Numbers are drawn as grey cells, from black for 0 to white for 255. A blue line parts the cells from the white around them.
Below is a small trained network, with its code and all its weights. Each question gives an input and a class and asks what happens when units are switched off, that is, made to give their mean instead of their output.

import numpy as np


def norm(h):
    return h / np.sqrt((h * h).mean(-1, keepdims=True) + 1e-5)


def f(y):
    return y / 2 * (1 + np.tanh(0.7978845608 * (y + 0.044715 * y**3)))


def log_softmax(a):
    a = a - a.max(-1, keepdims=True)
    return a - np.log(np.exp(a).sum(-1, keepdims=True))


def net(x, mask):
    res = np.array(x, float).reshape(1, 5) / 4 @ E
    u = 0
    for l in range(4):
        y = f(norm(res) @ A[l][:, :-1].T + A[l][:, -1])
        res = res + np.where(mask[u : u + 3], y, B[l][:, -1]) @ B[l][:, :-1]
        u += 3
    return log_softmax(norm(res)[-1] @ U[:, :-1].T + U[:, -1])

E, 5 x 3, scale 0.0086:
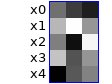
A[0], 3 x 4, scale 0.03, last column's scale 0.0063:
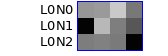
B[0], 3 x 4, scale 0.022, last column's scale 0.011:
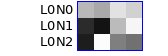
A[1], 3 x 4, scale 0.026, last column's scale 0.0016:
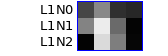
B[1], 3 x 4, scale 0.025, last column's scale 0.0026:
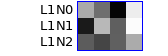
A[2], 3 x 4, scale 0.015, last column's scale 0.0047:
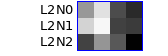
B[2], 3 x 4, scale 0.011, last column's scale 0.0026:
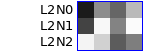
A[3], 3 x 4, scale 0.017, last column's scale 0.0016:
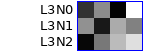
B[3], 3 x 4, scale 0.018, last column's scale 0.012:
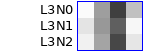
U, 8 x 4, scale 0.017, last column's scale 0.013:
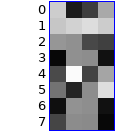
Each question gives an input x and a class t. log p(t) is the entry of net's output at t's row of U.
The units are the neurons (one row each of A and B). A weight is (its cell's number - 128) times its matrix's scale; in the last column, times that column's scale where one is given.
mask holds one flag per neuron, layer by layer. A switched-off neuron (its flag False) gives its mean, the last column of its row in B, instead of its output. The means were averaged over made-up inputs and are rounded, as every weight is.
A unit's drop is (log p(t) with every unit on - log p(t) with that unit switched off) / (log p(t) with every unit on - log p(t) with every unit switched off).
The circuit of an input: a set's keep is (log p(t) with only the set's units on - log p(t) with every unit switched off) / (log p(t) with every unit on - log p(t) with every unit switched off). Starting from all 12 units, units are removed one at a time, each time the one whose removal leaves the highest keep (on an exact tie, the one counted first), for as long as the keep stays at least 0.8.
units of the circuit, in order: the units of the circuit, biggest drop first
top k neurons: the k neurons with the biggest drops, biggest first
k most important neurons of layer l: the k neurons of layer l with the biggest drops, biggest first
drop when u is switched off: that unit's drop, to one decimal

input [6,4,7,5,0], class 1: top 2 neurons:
L0N1; L1N0
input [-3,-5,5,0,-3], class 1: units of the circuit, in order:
L0N1; L0N0
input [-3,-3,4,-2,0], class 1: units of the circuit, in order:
L0N1; L0N0
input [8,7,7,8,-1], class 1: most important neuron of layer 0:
L0N1
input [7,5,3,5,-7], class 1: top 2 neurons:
L0N1; L2N1
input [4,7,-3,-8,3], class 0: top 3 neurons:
L3N2; L0N0; L3N1
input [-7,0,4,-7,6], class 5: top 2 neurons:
L0N1; L3N0
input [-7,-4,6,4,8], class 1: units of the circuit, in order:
L0N1; L1N0
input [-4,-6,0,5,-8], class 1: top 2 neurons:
L0N1; L0N0
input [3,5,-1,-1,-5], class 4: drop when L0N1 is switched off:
1.2
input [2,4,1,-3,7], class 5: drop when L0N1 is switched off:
1.0
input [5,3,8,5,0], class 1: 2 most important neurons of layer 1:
L1N0; L1N2
